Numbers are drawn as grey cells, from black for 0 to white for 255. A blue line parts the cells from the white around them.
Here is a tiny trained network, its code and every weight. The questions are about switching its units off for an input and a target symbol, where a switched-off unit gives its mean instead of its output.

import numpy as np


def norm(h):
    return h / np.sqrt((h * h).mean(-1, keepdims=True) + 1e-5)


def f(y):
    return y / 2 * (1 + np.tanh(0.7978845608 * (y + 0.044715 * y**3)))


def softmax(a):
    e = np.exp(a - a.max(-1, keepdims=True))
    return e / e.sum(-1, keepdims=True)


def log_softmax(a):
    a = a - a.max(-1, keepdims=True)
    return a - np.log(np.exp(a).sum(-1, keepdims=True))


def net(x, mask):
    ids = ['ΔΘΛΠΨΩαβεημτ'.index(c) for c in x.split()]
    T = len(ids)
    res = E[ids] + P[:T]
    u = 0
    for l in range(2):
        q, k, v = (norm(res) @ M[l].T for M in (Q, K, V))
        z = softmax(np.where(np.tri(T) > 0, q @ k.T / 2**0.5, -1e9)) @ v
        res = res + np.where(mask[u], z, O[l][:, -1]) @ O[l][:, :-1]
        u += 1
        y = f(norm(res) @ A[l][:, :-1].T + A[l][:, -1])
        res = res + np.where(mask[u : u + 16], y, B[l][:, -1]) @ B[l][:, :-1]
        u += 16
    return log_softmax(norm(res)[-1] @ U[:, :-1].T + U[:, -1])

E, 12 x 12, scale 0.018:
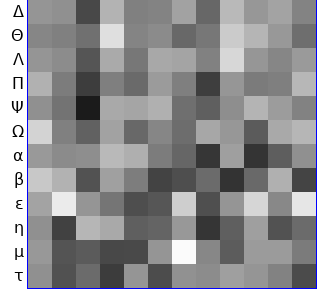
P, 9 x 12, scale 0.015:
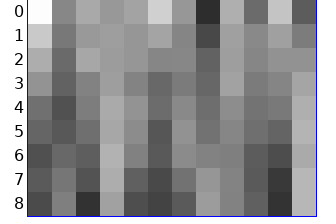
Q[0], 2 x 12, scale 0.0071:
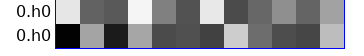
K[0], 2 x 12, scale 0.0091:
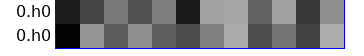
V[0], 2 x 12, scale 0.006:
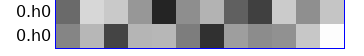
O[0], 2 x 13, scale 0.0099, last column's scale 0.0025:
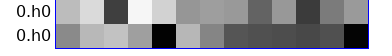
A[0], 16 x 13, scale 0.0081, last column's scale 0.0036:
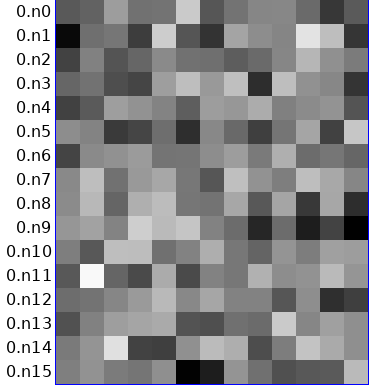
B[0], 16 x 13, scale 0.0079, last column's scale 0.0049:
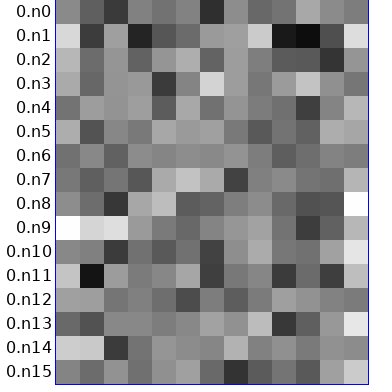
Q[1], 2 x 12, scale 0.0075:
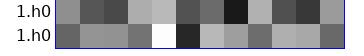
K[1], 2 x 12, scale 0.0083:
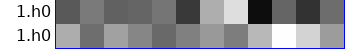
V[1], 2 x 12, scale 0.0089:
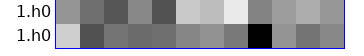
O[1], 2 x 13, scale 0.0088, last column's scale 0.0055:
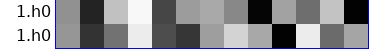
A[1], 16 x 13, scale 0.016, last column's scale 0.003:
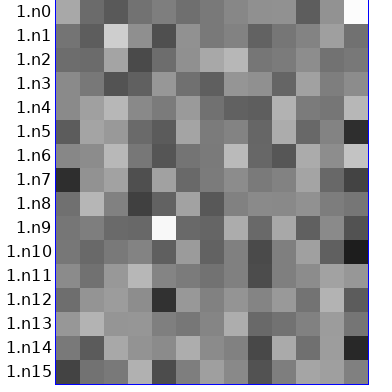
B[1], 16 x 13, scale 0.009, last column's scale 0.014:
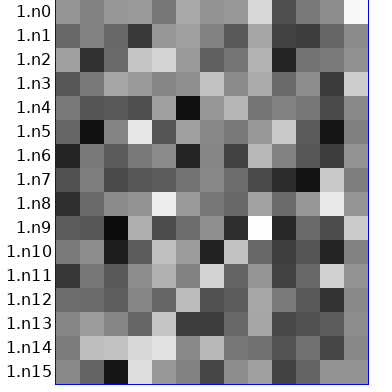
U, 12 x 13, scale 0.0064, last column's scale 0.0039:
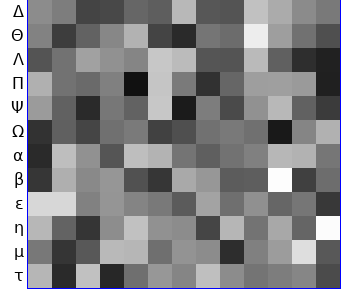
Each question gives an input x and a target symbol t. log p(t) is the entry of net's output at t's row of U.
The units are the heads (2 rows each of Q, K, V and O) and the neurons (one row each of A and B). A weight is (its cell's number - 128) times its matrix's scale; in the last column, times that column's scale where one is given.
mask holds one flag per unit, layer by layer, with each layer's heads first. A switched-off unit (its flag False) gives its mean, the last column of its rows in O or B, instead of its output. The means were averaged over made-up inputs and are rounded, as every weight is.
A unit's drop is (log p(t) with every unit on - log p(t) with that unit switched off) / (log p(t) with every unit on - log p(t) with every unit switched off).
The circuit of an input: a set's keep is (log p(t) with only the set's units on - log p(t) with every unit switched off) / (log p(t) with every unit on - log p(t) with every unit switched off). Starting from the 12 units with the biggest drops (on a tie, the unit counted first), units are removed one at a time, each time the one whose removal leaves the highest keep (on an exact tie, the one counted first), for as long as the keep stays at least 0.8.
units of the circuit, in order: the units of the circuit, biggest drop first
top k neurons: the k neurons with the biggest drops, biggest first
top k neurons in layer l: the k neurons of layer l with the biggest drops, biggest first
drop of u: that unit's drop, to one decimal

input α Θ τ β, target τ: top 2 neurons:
(0.n1, 1.n9)
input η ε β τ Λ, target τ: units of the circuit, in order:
(0.h0, 0.n1)
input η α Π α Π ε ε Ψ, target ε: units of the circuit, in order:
(0.h0, 0.n9)
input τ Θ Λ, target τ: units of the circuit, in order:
(0.h0, 1.n9, 0.n1)
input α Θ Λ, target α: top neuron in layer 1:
(1.n8)
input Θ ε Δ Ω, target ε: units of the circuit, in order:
(0.h0, 0.n9, 1.n9)
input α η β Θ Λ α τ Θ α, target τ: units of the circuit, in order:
(0.h0, 0.n1, 1.n9)
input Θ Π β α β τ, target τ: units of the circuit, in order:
(0.n1, 0.h0)
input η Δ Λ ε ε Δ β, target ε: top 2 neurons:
(0.n9, 1.n9)
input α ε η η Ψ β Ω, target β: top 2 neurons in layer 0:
(0.n15, 0.n8)
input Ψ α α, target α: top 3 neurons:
(1.n8, 1.n9, 0.n8)
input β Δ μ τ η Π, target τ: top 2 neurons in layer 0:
(0.n1, 0.n8)
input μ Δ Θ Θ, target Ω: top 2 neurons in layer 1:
(1.n4, 1.n1)
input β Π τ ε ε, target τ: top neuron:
(1.n9)
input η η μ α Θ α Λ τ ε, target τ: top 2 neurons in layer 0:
(0.n1, 0.n11)
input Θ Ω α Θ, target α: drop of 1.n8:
0.3
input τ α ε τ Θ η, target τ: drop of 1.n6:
0.1
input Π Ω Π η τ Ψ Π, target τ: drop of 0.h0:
0.7
